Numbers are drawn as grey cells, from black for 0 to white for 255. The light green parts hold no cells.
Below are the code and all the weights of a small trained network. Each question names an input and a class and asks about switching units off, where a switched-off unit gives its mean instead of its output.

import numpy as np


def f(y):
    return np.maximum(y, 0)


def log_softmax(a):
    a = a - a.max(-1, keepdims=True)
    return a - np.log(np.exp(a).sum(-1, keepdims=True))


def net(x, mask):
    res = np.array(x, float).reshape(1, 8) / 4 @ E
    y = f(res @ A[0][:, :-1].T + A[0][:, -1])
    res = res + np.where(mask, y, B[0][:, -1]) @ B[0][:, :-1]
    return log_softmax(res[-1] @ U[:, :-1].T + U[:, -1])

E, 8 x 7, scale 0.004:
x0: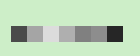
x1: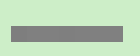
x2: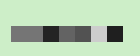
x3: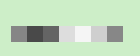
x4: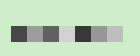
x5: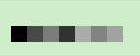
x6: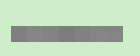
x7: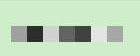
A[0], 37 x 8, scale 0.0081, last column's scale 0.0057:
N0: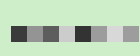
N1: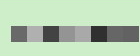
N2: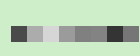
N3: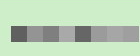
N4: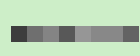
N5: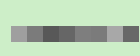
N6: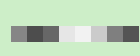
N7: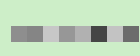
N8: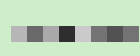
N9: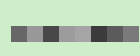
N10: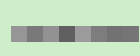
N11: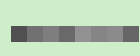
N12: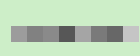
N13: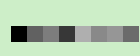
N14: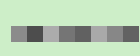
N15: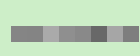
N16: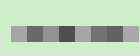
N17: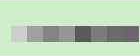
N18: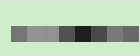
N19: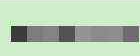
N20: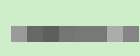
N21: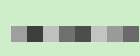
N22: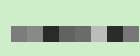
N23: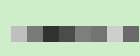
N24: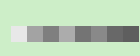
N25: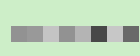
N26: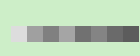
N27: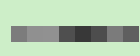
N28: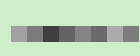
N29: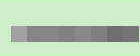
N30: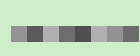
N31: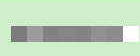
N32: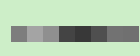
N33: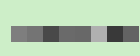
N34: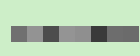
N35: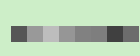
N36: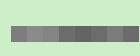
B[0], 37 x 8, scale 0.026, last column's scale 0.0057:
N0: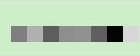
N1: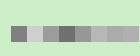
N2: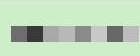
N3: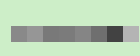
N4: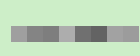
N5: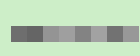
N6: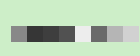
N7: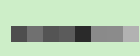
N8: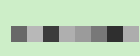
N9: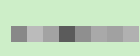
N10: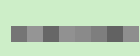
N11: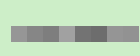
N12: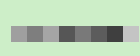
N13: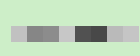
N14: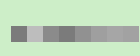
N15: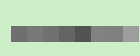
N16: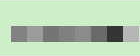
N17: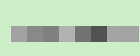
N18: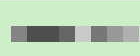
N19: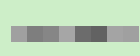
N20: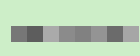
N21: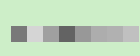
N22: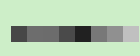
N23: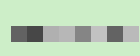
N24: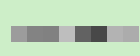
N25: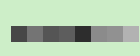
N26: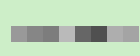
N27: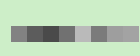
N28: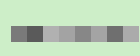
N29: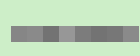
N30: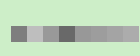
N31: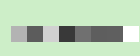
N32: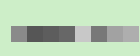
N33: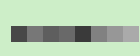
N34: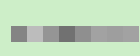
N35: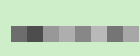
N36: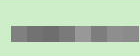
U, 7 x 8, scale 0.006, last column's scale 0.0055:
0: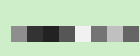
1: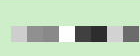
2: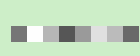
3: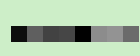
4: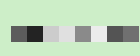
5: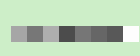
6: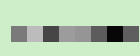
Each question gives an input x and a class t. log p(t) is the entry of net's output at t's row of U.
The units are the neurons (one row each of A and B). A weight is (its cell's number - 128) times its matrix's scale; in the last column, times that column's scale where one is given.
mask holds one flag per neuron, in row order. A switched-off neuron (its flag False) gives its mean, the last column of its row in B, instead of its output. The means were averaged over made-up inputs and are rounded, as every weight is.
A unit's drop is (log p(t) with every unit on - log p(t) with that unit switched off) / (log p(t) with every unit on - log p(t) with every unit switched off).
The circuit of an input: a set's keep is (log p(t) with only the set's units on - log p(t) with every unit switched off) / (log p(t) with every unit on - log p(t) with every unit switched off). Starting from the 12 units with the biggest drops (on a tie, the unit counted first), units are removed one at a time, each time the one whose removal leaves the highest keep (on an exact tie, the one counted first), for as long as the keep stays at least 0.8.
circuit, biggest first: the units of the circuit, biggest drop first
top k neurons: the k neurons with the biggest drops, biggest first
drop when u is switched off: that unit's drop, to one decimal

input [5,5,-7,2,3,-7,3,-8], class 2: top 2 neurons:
N1; N9
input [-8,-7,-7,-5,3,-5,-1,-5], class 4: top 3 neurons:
N23; N28; N22
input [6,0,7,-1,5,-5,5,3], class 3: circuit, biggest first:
N22
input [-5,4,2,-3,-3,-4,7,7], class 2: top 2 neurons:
N21; N30
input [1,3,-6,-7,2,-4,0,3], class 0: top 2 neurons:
N18; N32
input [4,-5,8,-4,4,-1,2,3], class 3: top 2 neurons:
N22; N33
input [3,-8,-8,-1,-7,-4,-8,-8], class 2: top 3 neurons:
N1; N9; N34
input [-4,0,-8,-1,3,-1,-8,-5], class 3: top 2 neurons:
N25; N7
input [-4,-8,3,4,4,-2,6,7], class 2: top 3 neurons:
N21; N30; N14
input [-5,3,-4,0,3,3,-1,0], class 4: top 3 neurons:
N23; N22; N28
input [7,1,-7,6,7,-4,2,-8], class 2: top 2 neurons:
N1; N9
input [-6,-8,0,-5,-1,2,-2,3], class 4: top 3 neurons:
N23; N6; N28
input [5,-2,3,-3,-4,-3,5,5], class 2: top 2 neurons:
N21; N30
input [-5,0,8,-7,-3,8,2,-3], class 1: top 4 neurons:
N13; N6; N19; N4
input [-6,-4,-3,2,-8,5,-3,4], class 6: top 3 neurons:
N8; N16; N2
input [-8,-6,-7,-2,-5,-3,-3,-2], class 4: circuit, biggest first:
N23
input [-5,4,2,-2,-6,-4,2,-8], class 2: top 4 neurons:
N1; N9; N34; N0
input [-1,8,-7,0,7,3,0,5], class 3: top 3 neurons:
N7; N25; N15
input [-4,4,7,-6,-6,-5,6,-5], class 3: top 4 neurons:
N22; N33; N6; N0
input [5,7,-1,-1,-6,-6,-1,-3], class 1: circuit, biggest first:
N24
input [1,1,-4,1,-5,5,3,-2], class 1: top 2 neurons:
N13; N0
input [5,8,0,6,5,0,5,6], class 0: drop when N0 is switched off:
-0.1
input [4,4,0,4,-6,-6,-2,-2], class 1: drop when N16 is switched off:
-0.2
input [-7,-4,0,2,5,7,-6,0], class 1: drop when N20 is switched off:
-0.1
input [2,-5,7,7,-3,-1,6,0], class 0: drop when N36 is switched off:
0.0
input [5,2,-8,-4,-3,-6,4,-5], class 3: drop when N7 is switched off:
0.5
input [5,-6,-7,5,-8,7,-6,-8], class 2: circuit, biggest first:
N1
